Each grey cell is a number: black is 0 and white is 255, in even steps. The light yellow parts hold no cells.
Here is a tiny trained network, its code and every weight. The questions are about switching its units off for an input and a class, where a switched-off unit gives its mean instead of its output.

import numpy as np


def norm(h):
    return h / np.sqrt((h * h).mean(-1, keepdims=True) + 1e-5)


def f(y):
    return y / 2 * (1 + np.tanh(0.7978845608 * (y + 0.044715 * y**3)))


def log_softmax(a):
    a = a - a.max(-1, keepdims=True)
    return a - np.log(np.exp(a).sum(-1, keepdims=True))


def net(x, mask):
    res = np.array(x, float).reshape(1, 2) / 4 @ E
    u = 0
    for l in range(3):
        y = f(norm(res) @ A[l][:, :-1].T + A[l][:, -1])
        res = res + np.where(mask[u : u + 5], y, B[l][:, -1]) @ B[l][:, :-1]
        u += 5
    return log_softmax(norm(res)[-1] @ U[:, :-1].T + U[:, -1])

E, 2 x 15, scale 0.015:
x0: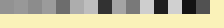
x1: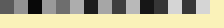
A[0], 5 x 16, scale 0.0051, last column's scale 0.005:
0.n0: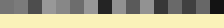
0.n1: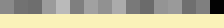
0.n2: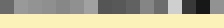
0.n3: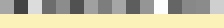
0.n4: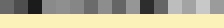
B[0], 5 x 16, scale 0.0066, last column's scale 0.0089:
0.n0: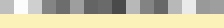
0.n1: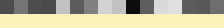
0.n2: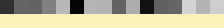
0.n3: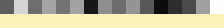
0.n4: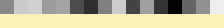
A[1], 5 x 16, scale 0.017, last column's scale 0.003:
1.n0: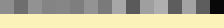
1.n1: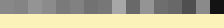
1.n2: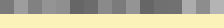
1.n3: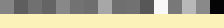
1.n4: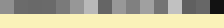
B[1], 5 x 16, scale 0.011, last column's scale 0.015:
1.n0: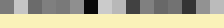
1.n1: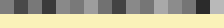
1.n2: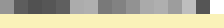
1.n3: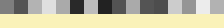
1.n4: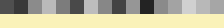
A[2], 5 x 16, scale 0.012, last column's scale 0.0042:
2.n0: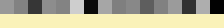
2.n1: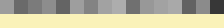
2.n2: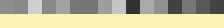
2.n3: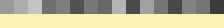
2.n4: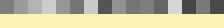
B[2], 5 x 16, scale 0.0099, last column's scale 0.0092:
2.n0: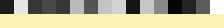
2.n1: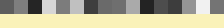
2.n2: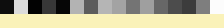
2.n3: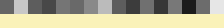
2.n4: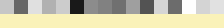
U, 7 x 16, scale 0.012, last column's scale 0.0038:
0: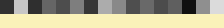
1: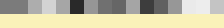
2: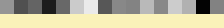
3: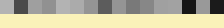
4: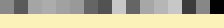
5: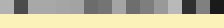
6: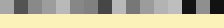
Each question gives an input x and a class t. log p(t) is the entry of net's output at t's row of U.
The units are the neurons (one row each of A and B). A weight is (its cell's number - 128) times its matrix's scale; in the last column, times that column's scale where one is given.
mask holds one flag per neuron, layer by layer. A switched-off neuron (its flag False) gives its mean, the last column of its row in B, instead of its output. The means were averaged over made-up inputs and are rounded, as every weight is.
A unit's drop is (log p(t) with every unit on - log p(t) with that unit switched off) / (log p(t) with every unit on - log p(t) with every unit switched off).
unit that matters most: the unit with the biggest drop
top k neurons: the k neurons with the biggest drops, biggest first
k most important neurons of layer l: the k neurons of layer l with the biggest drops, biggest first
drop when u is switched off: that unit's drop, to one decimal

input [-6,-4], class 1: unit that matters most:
1.n3
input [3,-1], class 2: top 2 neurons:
(0.n2 1.n3)
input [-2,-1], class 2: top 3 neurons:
(0.n3 1.n0 1.n2)
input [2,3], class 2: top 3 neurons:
(1.n0 0.n3 0.n4)
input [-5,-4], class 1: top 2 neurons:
(0.n4 1.n3)
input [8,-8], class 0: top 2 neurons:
(1.n0 1.n3)
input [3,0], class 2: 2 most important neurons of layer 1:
(1.n3 1.n2)
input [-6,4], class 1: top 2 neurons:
(0.n3 1.n3)
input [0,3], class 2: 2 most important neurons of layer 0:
(0.n4 0.n3)
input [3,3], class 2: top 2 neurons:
(1.n3 1.n0)
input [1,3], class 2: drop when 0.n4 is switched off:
0.5
